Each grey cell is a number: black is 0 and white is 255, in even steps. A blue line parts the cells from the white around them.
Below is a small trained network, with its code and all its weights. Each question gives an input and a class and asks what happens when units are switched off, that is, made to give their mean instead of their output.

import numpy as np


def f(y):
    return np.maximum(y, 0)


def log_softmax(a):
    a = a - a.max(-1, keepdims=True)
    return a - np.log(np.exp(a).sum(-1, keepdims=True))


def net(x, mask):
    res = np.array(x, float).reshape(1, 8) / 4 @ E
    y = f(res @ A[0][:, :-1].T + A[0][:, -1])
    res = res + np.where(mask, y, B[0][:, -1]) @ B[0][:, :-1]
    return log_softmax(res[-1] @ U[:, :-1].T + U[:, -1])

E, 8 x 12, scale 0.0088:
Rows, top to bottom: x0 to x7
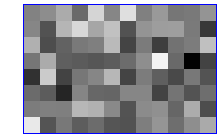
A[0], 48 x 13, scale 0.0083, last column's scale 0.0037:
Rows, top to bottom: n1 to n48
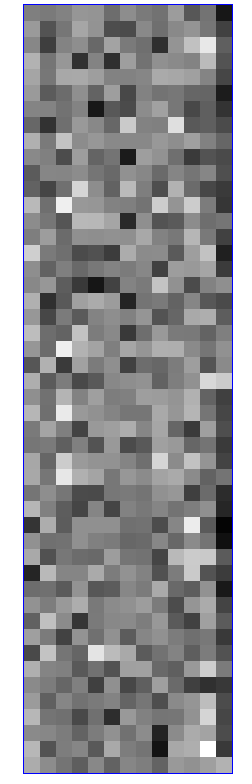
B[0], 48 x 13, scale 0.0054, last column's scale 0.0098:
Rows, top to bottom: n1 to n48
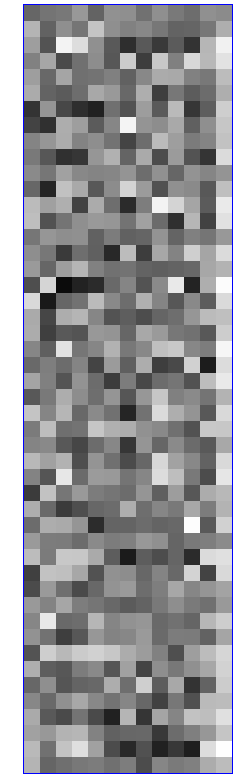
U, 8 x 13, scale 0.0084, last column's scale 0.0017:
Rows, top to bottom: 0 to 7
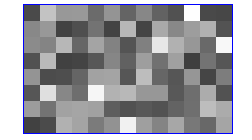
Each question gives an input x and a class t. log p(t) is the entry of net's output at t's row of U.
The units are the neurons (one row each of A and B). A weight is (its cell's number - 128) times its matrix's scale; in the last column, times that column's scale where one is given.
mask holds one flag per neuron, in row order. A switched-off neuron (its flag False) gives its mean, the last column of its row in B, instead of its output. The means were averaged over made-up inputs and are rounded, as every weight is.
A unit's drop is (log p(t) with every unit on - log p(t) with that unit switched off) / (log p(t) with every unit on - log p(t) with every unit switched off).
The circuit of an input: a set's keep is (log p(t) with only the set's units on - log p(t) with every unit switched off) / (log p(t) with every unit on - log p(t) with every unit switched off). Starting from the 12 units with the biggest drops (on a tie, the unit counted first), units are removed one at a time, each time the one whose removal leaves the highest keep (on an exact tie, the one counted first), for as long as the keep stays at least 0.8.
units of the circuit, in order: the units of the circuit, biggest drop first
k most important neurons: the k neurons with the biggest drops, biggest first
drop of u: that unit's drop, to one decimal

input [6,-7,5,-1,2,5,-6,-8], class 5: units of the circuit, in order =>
[n41]
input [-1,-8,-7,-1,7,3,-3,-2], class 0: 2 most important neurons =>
[n36; n33]
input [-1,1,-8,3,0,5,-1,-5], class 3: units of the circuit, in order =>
[n18; n7]
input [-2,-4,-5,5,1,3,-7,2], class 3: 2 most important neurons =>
[n7; n18]
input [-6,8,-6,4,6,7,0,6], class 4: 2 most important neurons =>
[n19; n14]
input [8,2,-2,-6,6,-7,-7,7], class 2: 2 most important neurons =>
[n13; n29]
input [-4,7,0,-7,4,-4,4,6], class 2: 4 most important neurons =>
[n13; n26; n29; n30]
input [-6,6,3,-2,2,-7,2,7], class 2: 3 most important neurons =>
[n13; n26; n29]
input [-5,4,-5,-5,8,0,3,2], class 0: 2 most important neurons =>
[n33; n36]
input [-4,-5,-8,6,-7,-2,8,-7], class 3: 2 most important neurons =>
[n18; n7]
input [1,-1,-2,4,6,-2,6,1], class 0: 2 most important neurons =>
[n23; n18]
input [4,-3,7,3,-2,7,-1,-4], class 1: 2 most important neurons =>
[n35; n3]
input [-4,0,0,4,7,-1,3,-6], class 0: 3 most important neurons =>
[n23; n33; n36]
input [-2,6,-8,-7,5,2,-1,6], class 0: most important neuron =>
[n33]
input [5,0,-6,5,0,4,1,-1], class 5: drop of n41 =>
0.2
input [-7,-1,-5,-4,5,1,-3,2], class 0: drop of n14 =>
0.0
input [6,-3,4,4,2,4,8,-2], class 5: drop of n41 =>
0.1
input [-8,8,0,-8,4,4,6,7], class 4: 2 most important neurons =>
[n19; n14]
